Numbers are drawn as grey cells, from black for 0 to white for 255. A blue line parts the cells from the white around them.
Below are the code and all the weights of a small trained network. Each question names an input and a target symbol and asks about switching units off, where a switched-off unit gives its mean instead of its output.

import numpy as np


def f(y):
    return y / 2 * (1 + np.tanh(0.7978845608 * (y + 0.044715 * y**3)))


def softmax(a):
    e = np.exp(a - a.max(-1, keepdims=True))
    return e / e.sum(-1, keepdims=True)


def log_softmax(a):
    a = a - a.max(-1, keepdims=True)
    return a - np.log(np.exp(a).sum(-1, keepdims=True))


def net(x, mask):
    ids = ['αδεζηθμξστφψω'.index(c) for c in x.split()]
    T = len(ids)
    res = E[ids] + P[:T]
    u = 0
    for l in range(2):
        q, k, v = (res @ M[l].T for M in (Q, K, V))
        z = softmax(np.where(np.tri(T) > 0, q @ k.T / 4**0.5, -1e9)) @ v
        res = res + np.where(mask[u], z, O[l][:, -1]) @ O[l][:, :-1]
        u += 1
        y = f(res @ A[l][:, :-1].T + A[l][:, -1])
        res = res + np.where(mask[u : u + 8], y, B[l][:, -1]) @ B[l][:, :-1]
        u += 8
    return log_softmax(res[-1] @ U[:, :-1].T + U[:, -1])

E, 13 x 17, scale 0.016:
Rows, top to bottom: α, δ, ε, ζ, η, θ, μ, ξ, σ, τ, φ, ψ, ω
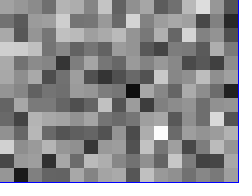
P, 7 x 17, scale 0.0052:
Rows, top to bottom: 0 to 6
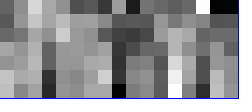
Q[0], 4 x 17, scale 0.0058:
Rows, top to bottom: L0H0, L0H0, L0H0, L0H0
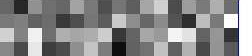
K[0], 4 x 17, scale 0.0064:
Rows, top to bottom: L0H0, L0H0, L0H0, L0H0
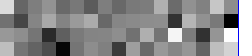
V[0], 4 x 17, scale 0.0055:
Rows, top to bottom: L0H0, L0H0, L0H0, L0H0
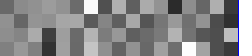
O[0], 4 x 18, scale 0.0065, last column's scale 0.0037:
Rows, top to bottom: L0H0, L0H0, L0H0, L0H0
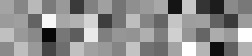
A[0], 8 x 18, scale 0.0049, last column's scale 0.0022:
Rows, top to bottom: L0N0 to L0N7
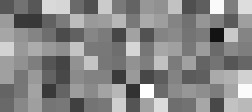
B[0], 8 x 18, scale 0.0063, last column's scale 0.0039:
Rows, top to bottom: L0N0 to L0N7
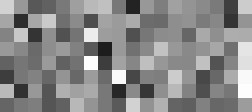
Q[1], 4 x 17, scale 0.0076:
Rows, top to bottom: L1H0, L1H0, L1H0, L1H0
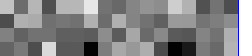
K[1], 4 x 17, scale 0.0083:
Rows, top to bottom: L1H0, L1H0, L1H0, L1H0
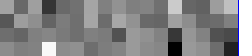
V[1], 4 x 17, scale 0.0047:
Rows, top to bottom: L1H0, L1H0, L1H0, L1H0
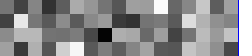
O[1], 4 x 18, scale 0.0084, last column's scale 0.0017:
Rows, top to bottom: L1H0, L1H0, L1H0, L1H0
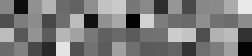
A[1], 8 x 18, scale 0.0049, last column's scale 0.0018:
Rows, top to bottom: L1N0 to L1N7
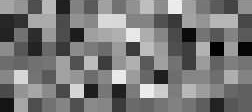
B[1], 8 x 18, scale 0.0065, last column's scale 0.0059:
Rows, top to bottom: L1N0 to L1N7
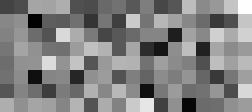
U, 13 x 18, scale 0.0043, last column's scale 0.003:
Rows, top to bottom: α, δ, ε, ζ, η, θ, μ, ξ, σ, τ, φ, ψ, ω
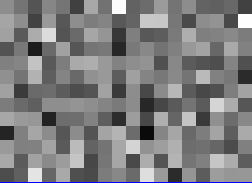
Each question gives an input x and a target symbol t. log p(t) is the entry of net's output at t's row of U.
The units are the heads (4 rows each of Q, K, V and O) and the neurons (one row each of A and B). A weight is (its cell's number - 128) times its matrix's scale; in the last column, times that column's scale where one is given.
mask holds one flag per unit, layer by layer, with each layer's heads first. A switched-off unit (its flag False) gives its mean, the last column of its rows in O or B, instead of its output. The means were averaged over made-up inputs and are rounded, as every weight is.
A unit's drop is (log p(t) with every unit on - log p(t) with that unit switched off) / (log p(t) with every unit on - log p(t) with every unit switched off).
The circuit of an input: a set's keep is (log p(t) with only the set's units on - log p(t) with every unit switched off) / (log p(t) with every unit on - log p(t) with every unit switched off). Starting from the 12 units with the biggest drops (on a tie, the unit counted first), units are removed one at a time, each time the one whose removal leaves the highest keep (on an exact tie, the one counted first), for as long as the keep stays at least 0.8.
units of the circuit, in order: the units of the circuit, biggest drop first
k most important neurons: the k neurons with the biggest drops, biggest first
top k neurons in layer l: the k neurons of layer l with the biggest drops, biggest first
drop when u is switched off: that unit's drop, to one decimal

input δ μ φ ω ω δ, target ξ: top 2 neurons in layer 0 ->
[L0N6; L0N1]
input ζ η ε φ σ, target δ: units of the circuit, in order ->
[L0N0; L0H0; L1H0]
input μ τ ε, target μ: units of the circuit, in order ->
[L1H0; L1N1; L0H0; L0N7]
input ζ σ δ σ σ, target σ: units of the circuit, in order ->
[L1H0; L0H0]
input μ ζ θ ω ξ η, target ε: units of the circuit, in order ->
[L1H0; L1N0; L0N2]
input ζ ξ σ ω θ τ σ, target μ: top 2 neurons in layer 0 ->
[L0N6; L0N7]
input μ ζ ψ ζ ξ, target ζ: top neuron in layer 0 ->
[L0N6]
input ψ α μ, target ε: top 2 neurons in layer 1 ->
[L1N3; L1N0]
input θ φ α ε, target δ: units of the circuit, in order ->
[L0H0; L0N0; L1H0]
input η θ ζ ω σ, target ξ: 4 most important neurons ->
[L0N6; L1N2; L0N1; L1N4]
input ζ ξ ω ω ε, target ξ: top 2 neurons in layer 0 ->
[L0N6; L0N1]
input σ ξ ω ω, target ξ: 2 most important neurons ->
[L1N2; L0N6]
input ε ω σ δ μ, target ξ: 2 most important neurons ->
[L0N6; L1N2]
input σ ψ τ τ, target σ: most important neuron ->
[L1N3]
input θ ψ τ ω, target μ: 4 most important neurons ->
[L1N1; L0N1; L0N6; L0N4]
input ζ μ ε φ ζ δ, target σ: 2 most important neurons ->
[L0N5; L1N6]
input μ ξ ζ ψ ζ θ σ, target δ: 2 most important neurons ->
[L0N6; L1N1]
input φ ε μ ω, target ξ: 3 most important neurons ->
[L1N2; L0N6; L1N4]
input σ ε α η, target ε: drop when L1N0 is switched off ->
0.2
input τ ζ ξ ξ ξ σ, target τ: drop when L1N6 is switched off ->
0.7
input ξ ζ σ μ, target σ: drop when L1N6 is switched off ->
0.1
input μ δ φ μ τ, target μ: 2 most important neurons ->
[L1N1; L0N7]
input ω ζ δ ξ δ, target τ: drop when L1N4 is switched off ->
0.0
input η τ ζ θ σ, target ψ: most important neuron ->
[L0N0]
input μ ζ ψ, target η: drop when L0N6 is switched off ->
0.2
